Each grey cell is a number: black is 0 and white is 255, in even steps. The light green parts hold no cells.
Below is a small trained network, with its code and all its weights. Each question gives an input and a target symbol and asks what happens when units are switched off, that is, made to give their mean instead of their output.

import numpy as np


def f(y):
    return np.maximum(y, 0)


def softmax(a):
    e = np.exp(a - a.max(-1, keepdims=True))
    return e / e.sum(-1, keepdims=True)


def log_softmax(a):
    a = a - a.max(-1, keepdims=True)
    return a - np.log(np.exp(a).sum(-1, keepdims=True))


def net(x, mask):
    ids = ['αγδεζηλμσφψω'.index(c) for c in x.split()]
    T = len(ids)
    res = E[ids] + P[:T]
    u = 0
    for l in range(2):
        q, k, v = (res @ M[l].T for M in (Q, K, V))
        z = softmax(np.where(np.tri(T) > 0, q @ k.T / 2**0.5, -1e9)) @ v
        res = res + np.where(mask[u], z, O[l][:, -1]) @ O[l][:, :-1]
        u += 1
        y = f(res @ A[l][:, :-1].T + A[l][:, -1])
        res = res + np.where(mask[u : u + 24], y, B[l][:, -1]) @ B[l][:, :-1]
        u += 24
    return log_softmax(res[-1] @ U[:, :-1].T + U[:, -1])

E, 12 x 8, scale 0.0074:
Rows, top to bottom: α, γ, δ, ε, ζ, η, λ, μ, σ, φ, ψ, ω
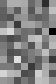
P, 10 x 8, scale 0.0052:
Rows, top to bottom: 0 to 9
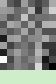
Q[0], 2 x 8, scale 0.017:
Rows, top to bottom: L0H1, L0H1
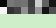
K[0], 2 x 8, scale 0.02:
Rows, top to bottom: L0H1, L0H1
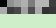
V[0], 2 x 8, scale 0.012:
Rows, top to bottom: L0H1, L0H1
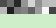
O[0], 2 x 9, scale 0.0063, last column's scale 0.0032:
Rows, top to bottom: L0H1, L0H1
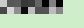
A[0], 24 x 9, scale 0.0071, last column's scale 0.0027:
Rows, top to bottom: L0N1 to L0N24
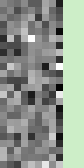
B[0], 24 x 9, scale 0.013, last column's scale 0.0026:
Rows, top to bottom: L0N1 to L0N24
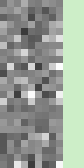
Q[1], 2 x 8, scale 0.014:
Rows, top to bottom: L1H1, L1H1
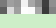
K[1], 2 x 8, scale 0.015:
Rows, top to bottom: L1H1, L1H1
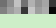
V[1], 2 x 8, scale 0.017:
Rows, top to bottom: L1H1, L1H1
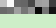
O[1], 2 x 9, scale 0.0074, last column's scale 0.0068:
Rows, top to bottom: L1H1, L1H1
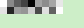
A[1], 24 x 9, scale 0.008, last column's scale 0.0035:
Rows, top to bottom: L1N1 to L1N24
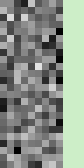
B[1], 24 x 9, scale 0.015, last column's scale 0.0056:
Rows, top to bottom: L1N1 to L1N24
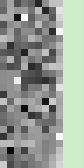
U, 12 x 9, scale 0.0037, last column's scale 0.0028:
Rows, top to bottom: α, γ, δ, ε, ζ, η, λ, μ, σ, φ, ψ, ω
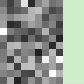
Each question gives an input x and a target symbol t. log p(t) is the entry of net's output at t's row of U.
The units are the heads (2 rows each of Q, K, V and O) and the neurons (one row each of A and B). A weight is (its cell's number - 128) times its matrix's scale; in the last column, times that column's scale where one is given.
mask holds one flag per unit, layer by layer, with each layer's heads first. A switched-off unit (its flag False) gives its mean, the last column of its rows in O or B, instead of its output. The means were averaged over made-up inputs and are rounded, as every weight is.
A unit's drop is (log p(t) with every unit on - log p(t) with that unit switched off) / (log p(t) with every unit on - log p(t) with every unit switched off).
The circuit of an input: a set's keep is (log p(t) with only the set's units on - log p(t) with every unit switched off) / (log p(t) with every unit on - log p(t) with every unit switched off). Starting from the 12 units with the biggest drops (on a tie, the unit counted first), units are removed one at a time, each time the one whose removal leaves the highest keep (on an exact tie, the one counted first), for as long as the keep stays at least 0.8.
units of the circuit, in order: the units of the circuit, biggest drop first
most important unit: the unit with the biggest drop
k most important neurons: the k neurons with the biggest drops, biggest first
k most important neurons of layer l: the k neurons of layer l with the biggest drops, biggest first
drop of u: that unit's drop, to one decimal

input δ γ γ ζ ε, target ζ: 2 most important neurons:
L1N20, L1N13
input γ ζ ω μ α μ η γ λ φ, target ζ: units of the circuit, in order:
L1H1, L0N8
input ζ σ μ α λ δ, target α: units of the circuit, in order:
L0H1, L1N10, L0N10
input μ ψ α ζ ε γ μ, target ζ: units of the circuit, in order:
L1H1, L1N20
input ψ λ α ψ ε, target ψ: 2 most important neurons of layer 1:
L1N5, L1N3
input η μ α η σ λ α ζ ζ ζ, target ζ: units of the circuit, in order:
L1H1
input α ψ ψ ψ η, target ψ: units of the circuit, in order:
L1H1, L1N5
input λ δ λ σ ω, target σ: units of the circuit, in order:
L1H1, L1N2
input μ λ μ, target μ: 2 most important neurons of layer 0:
L0N10, L0N24
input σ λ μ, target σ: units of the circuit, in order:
L1H1, L0N8, L1N2, L1N3
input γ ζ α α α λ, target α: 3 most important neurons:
L1N10, L0N10, L0N24
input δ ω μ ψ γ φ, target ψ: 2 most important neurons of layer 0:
L0N8, L0N14
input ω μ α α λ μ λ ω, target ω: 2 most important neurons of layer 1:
L1N16, L1N1
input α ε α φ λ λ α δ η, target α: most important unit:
L1N10
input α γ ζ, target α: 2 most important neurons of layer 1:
L1N10, L1N2
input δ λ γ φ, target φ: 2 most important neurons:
L1N3, L1N21
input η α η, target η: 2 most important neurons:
L1N12, L1N7
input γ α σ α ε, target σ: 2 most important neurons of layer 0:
L0N6, L0N14
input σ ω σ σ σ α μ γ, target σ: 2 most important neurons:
L1N3, L1N2
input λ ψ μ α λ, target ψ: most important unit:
L1H1
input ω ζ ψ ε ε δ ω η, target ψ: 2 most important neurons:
L1N5, L1N3
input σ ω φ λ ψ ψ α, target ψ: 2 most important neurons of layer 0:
L0N6, L0N14
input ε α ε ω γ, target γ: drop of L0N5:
0.0
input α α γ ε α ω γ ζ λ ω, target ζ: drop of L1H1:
1.3
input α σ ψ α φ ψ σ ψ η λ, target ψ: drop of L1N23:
0.1
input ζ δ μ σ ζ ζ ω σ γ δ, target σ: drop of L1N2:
0.1
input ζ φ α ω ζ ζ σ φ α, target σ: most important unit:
L0H1
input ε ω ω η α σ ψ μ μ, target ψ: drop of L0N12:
0.2
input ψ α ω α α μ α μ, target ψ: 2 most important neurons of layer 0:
L0N8, L0N12
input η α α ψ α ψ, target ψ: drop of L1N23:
0.2
